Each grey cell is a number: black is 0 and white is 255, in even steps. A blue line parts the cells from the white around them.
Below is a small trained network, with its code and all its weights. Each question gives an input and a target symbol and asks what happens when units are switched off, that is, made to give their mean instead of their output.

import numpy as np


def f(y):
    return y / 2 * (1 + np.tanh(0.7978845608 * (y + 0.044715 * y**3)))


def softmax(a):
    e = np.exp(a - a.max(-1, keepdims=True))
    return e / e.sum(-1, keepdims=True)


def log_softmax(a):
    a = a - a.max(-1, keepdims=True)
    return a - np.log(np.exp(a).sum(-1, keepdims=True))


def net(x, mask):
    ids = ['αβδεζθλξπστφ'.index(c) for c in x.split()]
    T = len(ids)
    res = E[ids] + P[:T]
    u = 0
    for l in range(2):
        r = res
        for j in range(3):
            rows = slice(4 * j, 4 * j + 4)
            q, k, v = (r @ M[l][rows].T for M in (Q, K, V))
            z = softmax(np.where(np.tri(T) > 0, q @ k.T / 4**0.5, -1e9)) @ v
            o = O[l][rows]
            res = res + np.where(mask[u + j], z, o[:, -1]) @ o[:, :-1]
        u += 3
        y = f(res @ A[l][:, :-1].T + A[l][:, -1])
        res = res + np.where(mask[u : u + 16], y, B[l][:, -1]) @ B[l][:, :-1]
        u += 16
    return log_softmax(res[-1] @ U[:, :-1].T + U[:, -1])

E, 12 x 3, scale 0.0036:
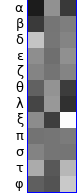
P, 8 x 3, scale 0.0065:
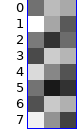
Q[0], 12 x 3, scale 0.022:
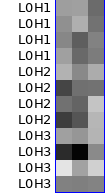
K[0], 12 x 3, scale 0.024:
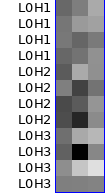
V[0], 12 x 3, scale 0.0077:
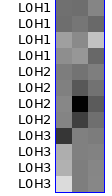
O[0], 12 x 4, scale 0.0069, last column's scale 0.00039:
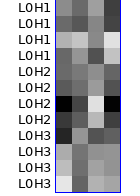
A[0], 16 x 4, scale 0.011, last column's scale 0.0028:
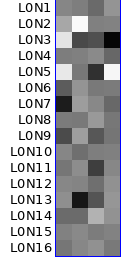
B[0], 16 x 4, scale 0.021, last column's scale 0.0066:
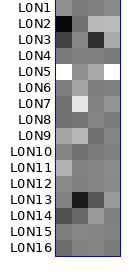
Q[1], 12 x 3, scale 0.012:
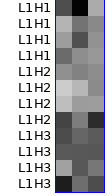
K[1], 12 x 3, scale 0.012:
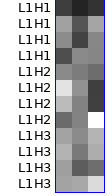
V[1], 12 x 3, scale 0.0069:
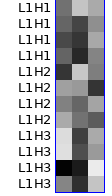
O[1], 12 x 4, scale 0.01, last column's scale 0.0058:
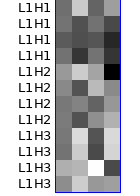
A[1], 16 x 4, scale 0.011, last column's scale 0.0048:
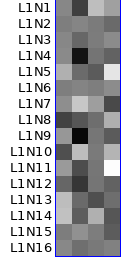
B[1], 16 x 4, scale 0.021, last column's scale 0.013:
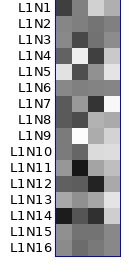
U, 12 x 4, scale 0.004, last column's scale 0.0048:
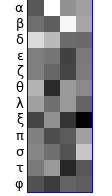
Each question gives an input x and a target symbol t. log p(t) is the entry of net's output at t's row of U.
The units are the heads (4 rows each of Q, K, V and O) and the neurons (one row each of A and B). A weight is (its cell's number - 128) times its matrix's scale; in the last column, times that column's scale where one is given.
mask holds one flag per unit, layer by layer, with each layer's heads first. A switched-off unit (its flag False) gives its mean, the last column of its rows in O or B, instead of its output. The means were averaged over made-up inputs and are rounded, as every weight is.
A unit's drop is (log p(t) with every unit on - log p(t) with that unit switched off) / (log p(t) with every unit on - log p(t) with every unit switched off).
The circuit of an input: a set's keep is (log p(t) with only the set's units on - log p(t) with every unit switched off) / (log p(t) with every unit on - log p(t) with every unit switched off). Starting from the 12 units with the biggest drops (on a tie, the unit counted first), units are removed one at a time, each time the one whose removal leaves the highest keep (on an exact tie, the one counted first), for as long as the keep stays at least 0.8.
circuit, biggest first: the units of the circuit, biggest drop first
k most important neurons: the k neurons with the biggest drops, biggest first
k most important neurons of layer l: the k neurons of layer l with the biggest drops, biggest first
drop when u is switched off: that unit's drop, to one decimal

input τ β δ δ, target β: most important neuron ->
(L0N2)
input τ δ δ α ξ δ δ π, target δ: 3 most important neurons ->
(L0N2, L0N5, L0N13)
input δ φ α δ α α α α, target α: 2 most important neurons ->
(L1N9, L0N7)
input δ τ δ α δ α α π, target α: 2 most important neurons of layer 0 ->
(L0N7, L0N5)
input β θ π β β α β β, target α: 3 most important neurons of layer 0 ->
(L0N5, L0N7, L0N9)
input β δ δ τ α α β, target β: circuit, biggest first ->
(L0N5, L1N4, L1N10)
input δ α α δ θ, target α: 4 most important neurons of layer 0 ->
(L0N7, L0N5, L0N2, L0N9)
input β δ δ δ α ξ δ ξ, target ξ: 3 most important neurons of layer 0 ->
(L0N5, L0N13, L0N14)
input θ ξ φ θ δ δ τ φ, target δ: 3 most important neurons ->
(L0N3, L0N13, L0N2)
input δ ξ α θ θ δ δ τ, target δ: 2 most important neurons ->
(L0N3, L0N2)
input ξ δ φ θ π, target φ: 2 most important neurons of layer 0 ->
(L0N5, L0N7)
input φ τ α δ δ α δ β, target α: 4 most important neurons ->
(L1N9, L0N7, L0N5, L1N4)
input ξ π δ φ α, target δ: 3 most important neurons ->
(L0N2, L0N13, L0N5)
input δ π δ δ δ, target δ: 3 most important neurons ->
(L0N2, L0N5, L0N13)
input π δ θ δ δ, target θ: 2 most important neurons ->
(L0N2, L0N7)
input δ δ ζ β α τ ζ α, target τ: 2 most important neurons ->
(L0N5, L0N13)
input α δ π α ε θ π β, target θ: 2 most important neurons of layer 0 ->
(L0N7, L0N2)
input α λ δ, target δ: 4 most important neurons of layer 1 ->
(L1N9, L1N4, L1N5, L1N14)
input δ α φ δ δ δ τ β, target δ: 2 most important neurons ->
(L0N3, L0N13)
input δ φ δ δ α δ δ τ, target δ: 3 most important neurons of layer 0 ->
(L0N2, L0N5, L0N13)
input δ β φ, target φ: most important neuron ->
(L0N13)
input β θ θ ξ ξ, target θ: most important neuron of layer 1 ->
(L1N4)
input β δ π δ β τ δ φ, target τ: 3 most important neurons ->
(L0N5, L0N13, L0N2)
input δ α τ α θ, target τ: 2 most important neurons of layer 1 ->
(L1N14, L1N7)
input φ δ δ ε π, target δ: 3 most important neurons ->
(L0N2, L0N13, L0N5)
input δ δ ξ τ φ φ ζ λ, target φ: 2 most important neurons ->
(L1N14, L0N5)
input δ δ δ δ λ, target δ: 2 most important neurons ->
(L0N2, L0N5)
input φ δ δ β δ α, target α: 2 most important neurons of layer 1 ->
(L1N10, L1N11)
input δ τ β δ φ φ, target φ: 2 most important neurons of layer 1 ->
(L1N8, L1N12)
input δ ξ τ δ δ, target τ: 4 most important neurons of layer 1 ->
(L1N14, L1N7, L1N10, L1N11)
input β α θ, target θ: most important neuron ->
(L0N2)
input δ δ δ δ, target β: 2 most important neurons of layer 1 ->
(L1N7, L1N4)
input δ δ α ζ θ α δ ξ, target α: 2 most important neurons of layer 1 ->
(L1N9, L1N4)
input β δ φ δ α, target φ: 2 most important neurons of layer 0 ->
(L0N5, L0N7)
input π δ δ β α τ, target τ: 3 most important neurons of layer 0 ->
(L0N13, L0N3, L0N5)
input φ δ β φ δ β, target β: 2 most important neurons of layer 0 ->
(L0N7, L0N5)
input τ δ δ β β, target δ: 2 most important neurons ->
(L0N2, L0N13)
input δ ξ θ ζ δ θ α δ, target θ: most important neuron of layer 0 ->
(L0N7)
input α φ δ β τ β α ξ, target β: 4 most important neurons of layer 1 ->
(L1N1, L1N11, L1N7, L1N9)
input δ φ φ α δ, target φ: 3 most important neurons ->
(L1N14, L0N5, L0N7)
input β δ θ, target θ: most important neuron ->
(L0N5)
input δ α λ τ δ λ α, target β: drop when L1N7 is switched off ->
0.2
